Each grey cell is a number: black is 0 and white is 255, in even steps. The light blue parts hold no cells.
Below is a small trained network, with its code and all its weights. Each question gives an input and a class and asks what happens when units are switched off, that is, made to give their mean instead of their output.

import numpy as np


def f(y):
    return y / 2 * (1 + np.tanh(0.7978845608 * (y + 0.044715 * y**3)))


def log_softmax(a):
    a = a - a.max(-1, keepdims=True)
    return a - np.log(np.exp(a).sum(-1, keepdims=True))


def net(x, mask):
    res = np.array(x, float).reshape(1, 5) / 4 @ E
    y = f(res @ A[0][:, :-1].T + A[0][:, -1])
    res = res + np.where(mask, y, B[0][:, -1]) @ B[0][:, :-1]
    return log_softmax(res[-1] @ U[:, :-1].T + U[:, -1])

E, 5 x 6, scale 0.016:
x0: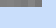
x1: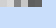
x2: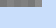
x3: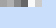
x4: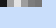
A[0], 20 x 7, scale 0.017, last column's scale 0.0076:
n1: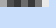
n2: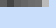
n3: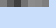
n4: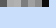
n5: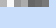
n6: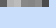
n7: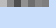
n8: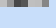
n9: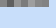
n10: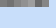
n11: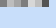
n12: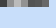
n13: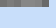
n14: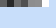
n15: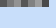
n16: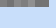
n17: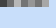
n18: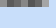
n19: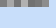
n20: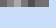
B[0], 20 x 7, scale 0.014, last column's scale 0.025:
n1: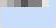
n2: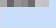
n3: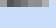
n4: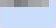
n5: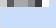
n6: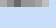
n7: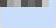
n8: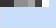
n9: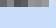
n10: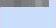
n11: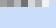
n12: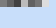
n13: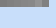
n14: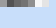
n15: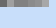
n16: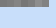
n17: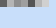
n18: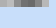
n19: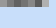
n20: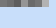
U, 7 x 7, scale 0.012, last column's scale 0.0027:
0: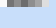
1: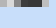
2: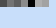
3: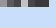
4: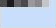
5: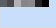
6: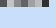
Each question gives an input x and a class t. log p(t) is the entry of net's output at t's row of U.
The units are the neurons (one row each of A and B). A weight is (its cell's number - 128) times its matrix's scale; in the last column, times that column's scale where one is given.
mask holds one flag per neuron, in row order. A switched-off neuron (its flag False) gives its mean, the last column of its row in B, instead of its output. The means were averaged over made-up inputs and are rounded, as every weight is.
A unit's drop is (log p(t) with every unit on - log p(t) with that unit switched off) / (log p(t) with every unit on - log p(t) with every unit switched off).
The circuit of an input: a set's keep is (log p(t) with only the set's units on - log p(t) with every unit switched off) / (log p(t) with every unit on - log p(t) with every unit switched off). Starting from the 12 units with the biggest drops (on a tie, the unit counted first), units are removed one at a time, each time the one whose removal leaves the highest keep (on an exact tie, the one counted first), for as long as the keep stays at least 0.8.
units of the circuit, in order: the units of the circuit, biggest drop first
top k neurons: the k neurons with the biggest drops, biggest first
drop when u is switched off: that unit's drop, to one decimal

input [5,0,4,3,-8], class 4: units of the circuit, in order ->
n8
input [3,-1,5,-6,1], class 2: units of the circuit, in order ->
n11; n5
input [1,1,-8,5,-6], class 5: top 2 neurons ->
n8; n14
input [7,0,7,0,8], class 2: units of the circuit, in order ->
n12; n17
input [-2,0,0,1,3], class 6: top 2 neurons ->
n5; n1
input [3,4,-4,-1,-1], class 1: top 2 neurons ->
n8; n14
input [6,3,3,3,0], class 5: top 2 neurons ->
n14; n1
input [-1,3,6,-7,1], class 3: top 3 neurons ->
n12; n11; n20
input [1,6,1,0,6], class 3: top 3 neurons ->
n12; n14; n1
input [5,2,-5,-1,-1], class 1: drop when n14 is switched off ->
0.2
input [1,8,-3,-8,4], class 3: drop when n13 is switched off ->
0.0
